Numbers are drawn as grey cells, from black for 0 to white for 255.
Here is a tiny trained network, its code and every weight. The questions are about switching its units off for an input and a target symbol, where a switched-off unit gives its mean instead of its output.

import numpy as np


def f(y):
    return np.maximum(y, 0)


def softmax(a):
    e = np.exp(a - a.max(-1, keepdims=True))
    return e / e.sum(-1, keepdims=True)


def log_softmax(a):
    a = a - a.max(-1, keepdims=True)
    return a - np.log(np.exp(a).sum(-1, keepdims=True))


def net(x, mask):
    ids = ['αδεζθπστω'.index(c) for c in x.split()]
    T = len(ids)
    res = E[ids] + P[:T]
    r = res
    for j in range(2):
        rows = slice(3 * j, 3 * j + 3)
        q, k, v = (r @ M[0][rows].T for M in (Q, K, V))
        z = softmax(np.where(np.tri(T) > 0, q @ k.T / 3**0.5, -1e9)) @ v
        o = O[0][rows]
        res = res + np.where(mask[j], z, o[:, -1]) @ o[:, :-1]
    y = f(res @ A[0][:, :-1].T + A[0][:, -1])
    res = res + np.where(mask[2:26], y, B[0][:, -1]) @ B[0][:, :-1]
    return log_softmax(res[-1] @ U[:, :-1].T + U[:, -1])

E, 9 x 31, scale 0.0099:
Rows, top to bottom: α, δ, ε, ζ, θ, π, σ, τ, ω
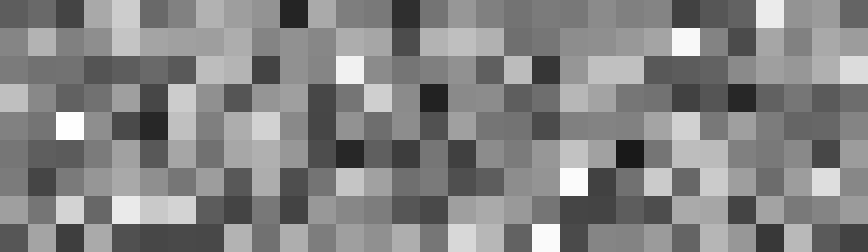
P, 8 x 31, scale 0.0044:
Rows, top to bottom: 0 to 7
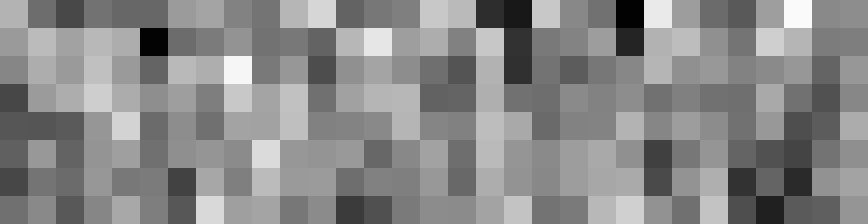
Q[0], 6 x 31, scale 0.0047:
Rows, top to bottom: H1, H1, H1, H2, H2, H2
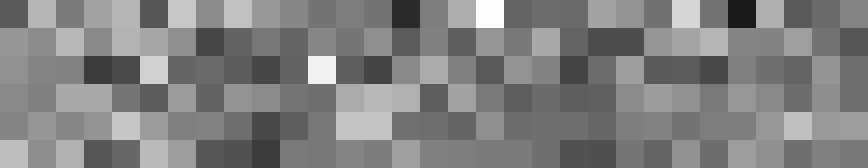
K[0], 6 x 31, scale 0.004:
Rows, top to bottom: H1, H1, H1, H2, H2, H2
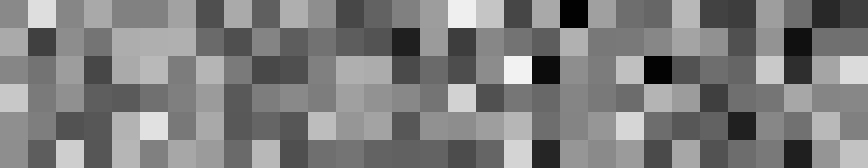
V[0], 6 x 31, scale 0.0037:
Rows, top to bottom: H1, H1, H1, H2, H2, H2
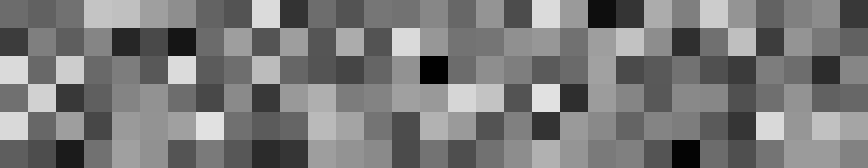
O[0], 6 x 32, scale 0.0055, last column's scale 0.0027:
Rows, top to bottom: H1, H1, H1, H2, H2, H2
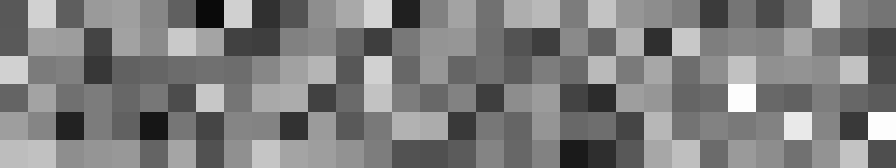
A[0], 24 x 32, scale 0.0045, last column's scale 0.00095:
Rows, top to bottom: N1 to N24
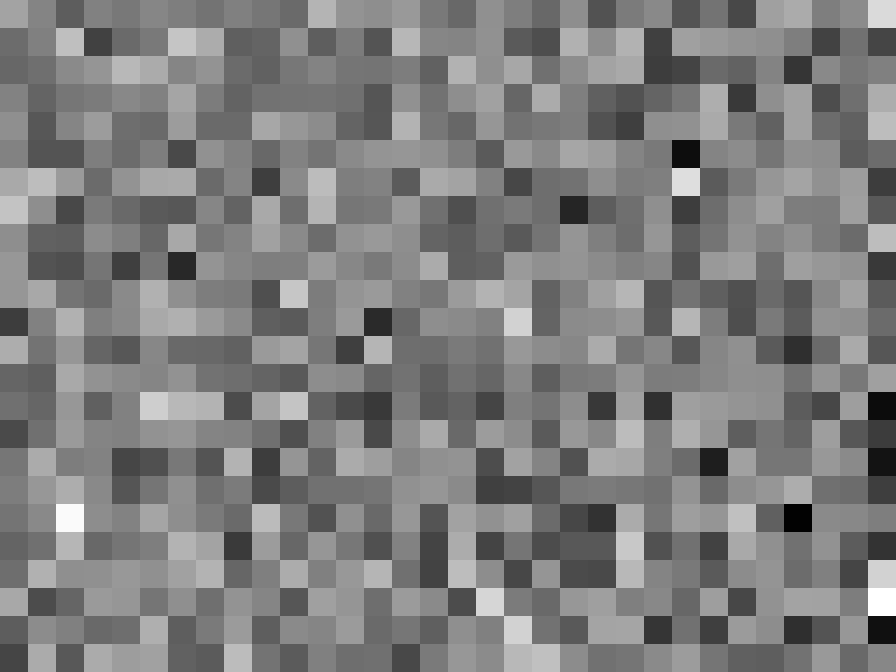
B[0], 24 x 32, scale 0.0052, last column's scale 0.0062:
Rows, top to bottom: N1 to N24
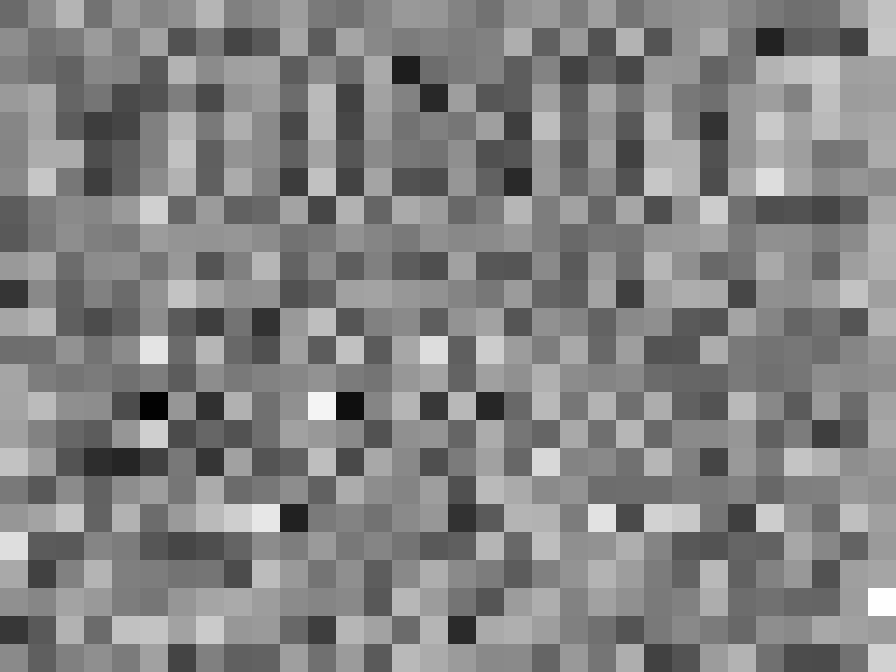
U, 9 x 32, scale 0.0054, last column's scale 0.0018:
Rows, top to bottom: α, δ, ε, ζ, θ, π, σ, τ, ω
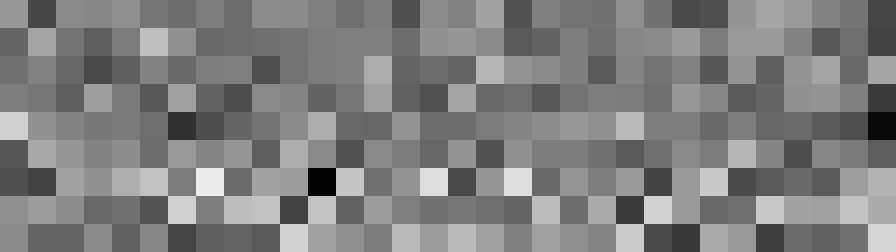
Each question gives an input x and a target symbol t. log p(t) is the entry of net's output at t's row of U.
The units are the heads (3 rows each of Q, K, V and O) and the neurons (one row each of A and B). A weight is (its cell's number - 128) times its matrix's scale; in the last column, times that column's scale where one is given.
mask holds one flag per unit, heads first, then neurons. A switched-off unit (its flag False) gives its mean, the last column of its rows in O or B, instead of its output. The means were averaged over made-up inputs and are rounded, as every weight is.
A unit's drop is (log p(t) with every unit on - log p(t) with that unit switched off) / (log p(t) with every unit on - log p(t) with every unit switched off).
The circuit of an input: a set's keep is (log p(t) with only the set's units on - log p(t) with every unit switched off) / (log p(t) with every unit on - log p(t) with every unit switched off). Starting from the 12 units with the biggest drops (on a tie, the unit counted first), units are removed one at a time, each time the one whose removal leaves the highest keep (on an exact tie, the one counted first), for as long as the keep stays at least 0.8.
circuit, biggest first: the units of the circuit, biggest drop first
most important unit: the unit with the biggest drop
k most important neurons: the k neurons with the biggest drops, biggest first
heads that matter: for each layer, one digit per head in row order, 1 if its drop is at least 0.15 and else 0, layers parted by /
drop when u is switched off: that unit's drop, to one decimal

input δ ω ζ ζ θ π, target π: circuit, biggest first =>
[N15 H2]
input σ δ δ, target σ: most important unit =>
H1
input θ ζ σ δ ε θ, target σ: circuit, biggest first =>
[H2 N2]
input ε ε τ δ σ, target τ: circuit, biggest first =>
[H2 N5]
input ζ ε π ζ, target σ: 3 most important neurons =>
[N13 N8 N15]
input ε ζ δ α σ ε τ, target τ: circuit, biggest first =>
[N4 N19]
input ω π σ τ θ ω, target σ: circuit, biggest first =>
[H2 N23 N19]
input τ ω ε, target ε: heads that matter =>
10
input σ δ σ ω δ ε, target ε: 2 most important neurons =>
[N12 N17]
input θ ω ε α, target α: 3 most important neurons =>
[N3 N20 N21]
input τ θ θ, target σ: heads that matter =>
01
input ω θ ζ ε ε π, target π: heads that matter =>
11
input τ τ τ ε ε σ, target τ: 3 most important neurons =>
[N6 N2 N10]
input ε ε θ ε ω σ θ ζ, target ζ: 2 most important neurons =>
[N3 N11]
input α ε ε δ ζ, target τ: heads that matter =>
00
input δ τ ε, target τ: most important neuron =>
[N6]
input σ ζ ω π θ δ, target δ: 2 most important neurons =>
[N7 N12]
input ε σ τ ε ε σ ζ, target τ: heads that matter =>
01
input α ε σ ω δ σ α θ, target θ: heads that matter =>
10
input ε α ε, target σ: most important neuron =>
[N8]
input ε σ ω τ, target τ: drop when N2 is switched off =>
0.2
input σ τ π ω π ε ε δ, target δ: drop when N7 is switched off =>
0.5
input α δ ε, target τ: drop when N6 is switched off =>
0.2
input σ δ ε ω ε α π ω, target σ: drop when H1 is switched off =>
0.1
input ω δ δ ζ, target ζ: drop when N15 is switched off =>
0.1
